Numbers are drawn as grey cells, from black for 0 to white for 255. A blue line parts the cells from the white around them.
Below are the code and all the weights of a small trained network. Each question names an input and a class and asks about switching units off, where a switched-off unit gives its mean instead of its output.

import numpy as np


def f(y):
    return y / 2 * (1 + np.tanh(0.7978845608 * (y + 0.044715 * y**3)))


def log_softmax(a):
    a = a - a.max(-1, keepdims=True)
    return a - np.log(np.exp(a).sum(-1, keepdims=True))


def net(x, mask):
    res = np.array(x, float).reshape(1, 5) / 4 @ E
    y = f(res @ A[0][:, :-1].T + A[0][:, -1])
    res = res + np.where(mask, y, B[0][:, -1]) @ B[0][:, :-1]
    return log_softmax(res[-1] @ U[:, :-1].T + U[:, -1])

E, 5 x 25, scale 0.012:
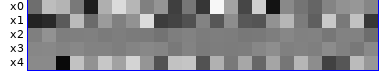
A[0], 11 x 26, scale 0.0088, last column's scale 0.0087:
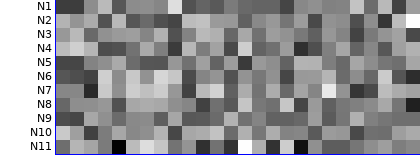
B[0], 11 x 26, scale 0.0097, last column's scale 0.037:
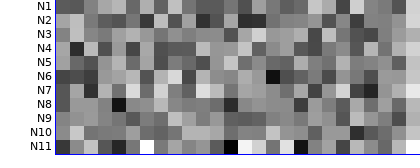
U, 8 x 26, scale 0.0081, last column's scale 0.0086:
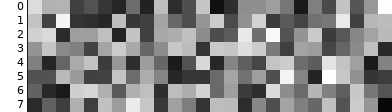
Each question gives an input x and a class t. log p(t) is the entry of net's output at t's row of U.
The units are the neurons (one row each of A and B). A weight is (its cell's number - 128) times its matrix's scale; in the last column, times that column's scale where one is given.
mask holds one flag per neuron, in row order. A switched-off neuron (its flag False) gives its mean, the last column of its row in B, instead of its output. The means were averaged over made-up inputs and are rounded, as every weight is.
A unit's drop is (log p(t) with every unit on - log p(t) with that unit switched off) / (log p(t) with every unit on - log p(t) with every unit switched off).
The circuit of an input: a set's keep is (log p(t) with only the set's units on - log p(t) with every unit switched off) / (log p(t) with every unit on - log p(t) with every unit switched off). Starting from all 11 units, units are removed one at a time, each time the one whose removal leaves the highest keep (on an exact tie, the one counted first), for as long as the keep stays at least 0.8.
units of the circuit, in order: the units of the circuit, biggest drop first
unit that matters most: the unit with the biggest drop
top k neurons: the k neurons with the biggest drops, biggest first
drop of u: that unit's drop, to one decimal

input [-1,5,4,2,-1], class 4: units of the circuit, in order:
N11; N7
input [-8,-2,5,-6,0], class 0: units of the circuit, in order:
N7; N2
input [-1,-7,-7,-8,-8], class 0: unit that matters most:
N2
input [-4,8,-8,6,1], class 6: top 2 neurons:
N6; N11
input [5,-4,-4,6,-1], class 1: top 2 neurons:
N7; N4
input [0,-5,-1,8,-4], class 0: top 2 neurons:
N11; N2
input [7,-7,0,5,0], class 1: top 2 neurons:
N4; N7
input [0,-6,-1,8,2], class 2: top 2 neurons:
N11; N2
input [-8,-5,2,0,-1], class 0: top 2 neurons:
N7; N2
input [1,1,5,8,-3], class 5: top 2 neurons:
N7; N4
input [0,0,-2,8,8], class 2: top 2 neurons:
N11; N10
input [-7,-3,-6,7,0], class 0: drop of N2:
0.2
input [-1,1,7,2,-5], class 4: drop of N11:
0.5
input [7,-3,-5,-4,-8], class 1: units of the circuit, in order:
N4
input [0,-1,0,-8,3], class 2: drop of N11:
0.9
